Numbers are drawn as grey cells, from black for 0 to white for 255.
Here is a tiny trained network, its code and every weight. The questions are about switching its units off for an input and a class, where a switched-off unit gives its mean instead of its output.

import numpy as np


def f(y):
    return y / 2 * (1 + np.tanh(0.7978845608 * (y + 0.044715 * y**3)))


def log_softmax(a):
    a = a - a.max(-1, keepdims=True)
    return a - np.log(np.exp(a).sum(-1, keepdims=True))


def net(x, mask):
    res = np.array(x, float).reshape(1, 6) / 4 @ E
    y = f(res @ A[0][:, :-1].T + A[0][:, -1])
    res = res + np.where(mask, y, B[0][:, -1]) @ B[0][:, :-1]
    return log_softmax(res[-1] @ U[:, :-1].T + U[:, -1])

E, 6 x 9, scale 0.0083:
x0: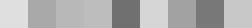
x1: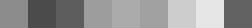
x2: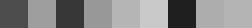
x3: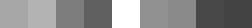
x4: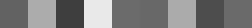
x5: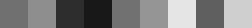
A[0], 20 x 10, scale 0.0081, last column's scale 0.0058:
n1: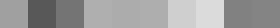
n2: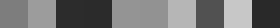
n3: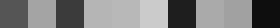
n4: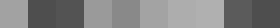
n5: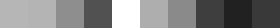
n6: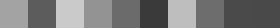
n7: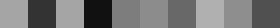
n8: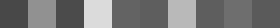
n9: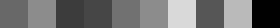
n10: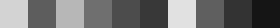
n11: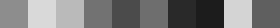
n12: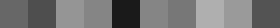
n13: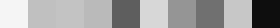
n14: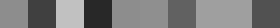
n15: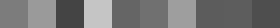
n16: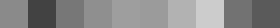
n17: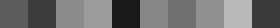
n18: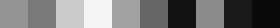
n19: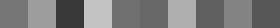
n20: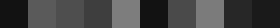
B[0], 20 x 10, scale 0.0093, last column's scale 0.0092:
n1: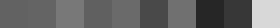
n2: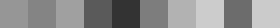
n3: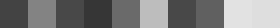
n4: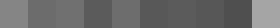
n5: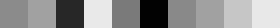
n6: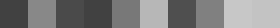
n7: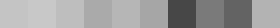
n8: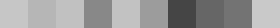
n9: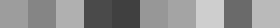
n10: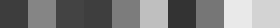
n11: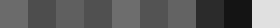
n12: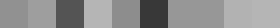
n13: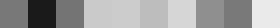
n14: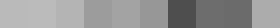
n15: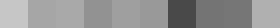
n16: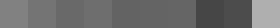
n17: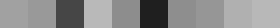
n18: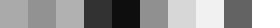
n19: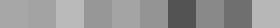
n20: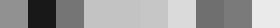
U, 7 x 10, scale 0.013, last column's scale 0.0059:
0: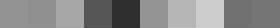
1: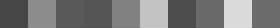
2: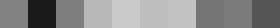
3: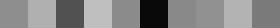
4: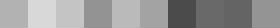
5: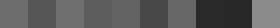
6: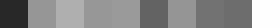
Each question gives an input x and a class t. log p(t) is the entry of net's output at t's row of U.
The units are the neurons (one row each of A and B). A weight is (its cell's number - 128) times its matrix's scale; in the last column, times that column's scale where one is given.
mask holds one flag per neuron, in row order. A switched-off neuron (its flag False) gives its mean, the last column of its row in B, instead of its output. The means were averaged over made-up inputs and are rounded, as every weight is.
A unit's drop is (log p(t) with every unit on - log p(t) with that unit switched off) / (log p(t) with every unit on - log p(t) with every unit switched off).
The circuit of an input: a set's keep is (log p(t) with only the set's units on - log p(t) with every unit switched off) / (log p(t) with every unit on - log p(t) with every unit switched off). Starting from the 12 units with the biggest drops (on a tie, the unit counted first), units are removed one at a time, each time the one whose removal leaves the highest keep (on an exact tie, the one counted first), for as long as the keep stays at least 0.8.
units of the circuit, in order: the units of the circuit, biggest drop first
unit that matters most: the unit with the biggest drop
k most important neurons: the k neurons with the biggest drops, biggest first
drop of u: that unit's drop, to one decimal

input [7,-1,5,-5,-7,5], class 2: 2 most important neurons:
n13; n18
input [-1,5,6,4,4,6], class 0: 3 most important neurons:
n2; n9; n10
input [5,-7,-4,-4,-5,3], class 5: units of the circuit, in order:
n11
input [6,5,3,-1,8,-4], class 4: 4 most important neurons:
n8; n20; n15; n19
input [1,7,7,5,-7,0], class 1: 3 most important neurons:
n3; n11; n8
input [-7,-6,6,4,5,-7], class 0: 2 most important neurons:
n18; n13
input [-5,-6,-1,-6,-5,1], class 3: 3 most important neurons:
n17; n12; n13
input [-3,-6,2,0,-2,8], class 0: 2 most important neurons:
n2; n9
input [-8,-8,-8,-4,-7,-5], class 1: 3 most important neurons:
n10; n6; n13
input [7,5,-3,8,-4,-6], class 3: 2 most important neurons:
n5; n20
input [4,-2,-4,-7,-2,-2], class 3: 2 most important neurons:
n17; n12
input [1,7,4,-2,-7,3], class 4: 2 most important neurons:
n7; n14
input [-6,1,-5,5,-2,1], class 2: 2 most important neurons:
n20; n3
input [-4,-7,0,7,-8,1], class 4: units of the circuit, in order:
n7
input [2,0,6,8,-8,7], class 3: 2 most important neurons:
n5; n18
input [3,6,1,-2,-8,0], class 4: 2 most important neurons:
n7; n14
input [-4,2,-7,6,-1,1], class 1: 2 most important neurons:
n10; n6
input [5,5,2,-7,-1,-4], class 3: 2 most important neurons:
n17; n12
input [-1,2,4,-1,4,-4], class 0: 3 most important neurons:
n18; n10; n6
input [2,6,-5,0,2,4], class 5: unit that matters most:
n1
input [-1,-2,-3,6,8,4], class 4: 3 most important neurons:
n8; n19; n15
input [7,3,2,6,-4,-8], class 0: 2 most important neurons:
n18; n20
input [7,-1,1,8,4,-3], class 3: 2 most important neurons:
n5; n20
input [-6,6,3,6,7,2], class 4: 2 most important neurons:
n8; n13
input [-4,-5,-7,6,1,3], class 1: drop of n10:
0.7
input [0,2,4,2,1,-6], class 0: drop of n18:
0.9
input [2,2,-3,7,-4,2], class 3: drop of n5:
0.8
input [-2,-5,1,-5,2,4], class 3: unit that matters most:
n17
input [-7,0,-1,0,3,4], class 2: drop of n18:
0.0
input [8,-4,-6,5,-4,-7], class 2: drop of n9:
0.1
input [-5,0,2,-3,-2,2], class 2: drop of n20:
0.3
